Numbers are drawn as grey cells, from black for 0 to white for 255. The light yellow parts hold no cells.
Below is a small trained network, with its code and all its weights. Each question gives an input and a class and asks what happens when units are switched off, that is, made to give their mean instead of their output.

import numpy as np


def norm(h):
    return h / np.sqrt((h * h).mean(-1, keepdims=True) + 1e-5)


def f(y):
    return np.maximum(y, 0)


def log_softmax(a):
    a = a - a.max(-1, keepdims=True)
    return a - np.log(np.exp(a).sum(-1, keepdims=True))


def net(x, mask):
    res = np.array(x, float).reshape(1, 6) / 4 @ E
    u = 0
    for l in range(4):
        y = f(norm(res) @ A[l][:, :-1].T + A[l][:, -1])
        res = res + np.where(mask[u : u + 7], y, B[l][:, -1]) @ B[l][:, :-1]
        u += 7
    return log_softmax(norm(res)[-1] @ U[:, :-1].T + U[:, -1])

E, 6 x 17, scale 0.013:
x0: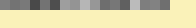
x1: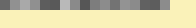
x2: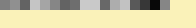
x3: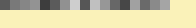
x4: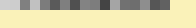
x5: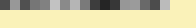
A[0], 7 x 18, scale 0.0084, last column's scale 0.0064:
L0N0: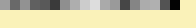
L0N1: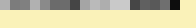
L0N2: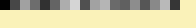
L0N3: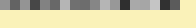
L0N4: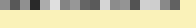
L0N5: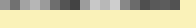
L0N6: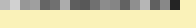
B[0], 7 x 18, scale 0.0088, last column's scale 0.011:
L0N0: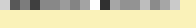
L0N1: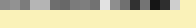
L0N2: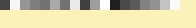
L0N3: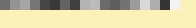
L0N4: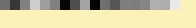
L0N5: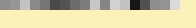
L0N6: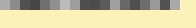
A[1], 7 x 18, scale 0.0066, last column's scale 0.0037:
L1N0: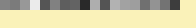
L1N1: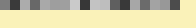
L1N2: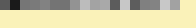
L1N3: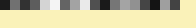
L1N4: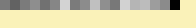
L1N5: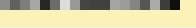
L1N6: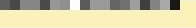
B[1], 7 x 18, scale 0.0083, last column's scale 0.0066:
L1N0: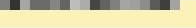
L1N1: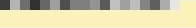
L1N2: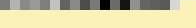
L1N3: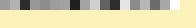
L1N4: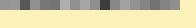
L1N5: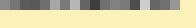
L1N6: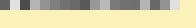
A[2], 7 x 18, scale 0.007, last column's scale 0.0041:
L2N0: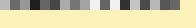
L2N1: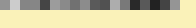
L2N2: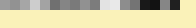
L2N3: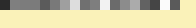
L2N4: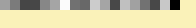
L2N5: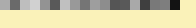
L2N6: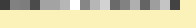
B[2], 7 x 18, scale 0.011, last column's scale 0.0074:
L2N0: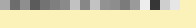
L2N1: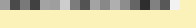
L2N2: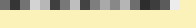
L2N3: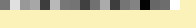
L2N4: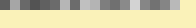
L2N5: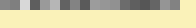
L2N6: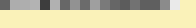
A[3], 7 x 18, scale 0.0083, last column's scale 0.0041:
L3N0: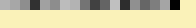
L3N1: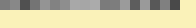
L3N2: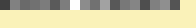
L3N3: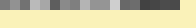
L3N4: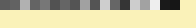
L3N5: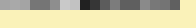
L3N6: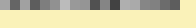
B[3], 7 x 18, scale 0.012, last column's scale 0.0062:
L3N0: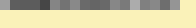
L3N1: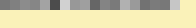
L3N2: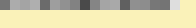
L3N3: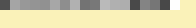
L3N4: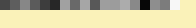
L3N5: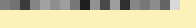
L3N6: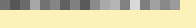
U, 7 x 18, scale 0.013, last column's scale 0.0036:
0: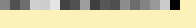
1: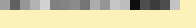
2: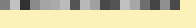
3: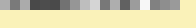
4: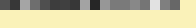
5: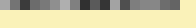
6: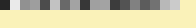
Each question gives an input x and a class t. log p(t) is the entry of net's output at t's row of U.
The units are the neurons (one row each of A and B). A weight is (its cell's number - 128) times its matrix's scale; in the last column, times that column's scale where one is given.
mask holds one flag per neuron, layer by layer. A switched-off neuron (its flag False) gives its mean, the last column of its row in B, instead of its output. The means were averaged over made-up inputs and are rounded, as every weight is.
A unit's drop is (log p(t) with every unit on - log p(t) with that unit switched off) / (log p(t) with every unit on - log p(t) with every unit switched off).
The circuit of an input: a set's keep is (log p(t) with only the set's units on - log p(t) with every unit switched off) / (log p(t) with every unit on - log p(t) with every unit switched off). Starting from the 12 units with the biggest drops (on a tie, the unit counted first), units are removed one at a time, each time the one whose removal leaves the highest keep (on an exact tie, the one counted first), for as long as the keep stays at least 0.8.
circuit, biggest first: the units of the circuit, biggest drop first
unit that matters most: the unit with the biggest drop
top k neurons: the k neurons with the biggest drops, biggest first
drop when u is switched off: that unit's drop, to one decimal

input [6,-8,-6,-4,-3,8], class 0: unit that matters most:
L1N3
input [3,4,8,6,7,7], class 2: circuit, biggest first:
L1N3, L0N2
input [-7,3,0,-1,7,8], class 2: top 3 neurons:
L1N3, L0N3, L0N5
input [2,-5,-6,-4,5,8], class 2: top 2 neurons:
L1N3, L0N2
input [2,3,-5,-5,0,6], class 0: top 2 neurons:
L0N3, L0N2
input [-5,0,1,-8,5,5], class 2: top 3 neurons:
L1N3, L0N5, L0N3
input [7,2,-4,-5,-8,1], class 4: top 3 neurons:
L0N4, L0N3, L3N4
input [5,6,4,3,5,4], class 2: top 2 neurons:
L0N2, L0N5
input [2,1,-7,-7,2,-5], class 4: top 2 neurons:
L0N4, L3N4
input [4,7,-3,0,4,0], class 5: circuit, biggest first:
L0N6, L3N5
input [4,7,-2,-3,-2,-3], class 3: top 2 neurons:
L0N3, L0N0
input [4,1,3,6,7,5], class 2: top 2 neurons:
L0N2, L0N3
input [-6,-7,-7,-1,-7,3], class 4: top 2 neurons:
L0N4, L3N4
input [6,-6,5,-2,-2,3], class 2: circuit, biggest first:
L1N3
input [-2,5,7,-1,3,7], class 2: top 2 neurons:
L1N3, L0N5
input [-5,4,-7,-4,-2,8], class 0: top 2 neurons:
L0N4, L0N2
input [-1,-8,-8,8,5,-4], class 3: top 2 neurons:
L0N0, L2N0
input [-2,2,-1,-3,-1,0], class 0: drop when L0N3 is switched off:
0.4
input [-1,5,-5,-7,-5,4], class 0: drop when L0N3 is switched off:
0.3
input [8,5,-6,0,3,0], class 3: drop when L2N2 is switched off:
0.0
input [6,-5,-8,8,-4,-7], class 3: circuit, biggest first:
L0N0
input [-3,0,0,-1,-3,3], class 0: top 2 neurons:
L0N4, L1N3
